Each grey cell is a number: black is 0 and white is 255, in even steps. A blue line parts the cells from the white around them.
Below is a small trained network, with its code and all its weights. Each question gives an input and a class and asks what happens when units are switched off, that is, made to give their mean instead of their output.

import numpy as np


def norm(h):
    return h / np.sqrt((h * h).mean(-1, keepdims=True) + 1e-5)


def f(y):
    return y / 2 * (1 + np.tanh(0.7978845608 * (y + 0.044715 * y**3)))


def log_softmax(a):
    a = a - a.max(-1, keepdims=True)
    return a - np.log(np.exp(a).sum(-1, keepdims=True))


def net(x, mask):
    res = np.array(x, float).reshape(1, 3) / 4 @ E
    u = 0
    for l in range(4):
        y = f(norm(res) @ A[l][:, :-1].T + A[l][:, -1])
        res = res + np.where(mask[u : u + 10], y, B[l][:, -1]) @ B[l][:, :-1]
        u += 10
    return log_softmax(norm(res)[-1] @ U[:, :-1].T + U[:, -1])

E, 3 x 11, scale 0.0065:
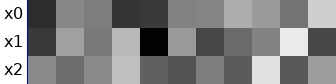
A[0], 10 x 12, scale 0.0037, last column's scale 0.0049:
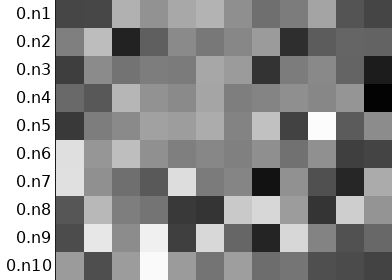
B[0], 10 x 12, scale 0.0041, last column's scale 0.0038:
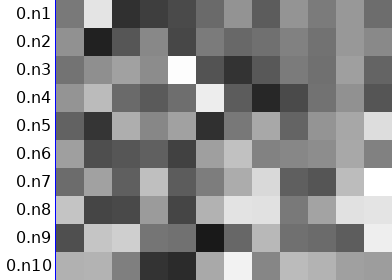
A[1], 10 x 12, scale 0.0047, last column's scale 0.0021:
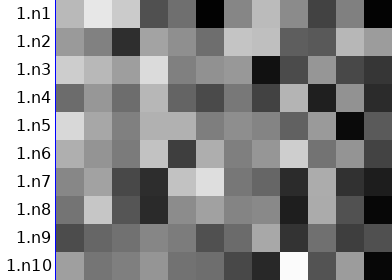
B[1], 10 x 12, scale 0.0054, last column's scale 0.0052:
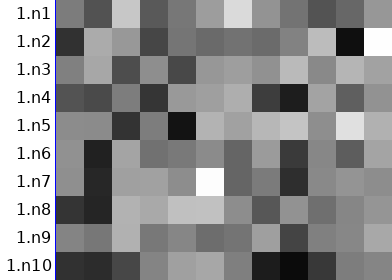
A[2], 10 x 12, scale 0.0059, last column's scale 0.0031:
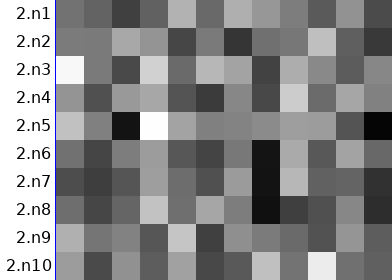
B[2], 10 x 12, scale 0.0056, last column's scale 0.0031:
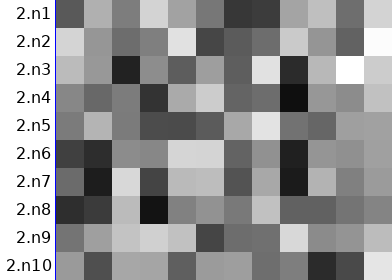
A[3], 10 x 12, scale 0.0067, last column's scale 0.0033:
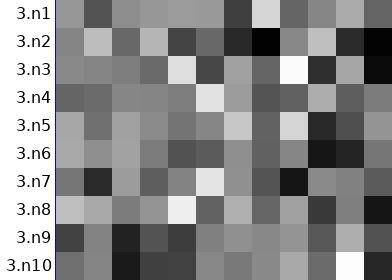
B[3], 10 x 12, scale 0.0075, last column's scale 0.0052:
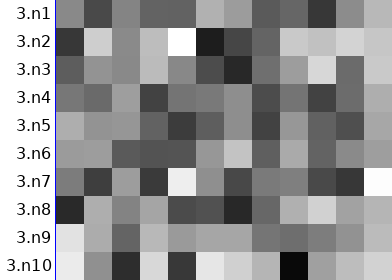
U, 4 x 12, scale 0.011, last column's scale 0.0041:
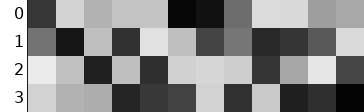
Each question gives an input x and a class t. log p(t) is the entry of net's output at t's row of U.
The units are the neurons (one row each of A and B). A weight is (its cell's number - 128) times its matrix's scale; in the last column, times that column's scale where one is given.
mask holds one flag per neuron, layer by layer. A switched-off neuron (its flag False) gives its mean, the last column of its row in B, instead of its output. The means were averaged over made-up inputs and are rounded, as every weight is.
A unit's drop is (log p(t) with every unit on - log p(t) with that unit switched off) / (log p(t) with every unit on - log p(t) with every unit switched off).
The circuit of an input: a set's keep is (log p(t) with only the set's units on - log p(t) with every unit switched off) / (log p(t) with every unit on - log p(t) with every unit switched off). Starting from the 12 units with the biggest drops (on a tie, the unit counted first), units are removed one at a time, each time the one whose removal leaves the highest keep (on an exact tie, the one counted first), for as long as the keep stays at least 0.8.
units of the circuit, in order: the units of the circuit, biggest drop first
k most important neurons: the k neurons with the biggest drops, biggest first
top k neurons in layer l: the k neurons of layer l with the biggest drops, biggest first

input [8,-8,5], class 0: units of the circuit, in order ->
(3.n3)
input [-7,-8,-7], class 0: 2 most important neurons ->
(3.n8; 2.n9)
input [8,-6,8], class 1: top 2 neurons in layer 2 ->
(2.n6; 2.n4)
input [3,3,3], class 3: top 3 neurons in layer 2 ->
(2.n1; 2.n3; 2.n7)
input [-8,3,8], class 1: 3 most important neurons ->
(1.n10; 2.n7; 1.n4)
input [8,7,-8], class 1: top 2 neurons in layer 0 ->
(0.n7; 0.n10)
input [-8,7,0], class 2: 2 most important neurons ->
(1.n5; 1.n2)
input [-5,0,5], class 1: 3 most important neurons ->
(0.n8; 1.n10; 1.n4)
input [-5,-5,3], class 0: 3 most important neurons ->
(0.n7; 1.n2; 2.n9)
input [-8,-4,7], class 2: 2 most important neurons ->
(2.n3; 1.n5)
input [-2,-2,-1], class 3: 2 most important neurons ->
(0.n7; 1.n2)
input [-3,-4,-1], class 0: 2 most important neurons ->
(0.n7; 3.n8)
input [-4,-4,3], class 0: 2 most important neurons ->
(0.n7; 1.n2)
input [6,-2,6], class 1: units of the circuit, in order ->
(2.n4)
